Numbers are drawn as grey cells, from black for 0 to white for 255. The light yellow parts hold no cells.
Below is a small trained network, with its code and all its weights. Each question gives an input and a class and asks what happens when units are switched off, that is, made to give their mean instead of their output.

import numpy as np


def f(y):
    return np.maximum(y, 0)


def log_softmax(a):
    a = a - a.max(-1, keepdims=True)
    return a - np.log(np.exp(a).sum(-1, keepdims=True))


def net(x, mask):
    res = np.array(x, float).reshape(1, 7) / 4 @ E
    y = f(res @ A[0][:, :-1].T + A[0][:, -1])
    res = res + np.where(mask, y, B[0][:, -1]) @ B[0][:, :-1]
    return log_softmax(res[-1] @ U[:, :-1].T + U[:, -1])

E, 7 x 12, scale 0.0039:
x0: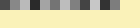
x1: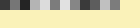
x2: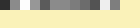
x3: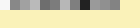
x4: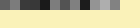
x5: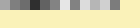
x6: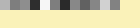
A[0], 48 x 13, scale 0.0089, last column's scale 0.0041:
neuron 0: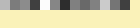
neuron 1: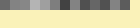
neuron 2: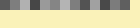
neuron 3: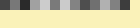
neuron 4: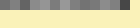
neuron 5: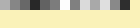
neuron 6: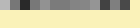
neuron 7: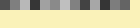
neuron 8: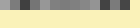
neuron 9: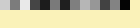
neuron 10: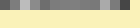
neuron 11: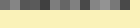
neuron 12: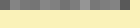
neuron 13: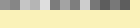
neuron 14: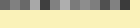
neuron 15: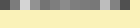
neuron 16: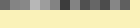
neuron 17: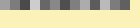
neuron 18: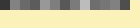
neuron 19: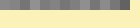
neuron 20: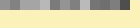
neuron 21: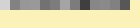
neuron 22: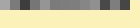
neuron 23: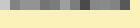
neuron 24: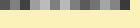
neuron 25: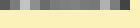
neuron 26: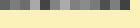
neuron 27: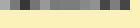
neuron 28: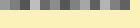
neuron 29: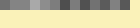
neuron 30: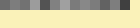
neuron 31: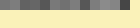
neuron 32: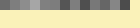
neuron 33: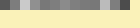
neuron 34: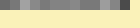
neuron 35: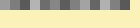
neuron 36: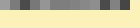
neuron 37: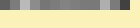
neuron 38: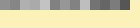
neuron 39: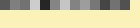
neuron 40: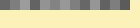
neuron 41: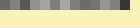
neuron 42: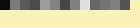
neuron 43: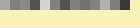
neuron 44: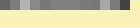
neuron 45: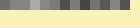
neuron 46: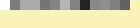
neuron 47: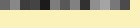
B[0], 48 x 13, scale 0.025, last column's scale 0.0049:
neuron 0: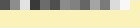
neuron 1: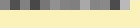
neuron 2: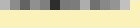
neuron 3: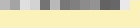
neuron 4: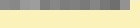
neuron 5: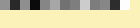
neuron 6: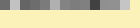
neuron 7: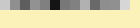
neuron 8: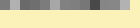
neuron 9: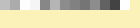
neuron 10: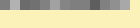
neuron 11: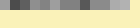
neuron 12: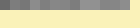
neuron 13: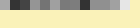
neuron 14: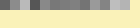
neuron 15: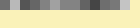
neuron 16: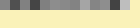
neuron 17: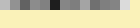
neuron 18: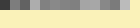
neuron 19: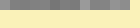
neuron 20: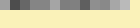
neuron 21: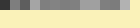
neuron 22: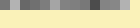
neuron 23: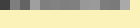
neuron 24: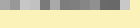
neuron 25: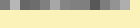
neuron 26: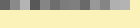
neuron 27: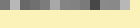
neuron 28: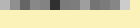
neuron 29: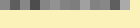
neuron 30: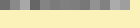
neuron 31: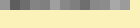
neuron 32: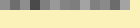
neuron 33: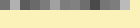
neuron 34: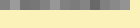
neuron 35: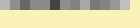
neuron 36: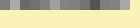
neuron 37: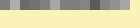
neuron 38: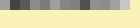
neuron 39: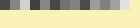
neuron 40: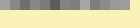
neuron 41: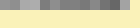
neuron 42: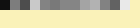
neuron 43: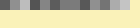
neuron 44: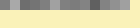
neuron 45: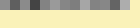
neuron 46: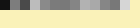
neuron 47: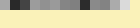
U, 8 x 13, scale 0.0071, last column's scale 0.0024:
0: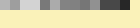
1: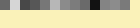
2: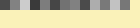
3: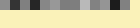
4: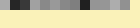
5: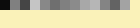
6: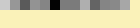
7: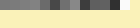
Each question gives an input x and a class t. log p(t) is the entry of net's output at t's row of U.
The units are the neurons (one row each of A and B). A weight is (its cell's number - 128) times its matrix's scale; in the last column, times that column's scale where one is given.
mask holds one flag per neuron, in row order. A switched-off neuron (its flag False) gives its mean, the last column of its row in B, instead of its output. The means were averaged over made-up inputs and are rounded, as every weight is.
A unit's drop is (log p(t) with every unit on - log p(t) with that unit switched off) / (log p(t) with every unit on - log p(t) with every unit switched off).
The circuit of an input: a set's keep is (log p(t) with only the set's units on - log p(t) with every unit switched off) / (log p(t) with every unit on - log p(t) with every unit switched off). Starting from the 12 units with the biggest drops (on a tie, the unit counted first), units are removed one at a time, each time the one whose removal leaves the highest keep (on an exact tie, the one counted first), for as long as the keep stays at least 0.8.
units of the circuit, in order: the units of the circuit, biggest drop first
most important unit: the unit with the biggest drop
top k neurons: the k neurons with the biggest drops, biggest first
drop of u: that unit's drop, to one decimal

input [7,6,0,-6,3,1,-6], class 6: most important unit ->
neuron 7
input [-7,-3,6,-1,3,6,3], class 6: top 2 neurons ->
(neuron 17; neuron 28)
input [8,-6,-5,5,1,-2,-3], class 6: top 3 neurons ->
(neuron 7; neuron 2; neuron 3)
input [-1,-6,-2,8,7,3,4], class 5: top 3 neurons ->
(neuron 46; neuron 21; neuron 23)
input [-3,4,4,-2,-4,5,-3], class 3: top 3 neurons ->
(neuron 5; neuron 9; neuron 47)
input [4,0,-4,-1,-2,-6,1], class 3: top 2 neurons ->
(neuron 16; neuron 1)
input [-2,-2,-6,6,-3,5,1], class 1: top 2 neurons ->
(neuron 6; neuron 42)
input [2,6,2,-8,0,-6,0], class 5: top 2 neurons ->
(neuron 42; neuron 9)
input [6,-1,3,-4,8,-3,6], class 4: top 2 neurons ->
(neuron 47; neuron 11)
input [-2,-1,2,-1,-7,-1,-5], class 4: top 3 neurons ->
(neuron 13; neuron 0; neuron 38)
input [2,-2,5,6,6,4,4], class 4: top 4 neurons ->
(neuron 47; neuron 42; neuron 11; neuron 18)
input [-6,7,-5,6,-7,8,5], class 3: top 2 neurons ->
(neuron 5; neuron 9)
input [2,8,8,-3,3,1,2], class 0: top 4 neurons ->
(neuron 3; neuron 24; neuron 41; neuron 6)
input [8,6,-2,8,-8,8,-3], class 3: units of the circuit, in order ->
(neuron 5)
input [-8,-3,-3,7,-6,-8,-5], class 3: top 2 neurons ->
(neuron 16; neuron 1)
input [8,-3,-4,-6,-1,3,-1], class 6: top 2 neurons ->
(neuron 7; neuron 2)
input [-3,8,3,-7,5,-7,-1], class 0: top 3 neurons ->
(neuron 3; neuron 24; neuron 5)
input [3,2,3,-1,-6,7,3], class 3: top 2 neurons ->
(neuron 5; neuron 47)
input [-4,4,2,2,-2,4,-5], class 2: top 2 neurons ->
(neuron 39; neuron 9)
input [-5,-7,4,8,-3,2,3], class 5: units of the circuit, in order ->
(neuron 46)
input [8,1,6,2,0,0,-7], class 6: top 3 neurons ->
(neuron 7; neuron 2; neuron 0)
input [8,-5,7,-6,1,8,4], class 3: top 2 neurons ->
(neuron 5; neuron 17)
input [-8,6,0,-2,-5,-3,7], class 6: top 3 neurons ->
(neuron 17; neuron 28; neuron 35)
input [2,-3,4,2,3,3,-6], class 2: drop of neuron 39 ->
0.2
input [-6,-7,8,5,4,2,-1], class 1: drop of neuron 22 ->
-0.1
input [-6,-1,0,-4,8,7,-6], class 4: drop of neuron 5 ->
-0.1
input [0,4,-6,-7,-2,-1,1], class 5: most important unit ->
neuron 42
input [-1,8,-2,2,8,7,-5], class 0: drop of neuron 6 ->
0.0
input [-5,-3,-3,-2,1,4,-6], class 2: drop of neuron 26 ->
0.1
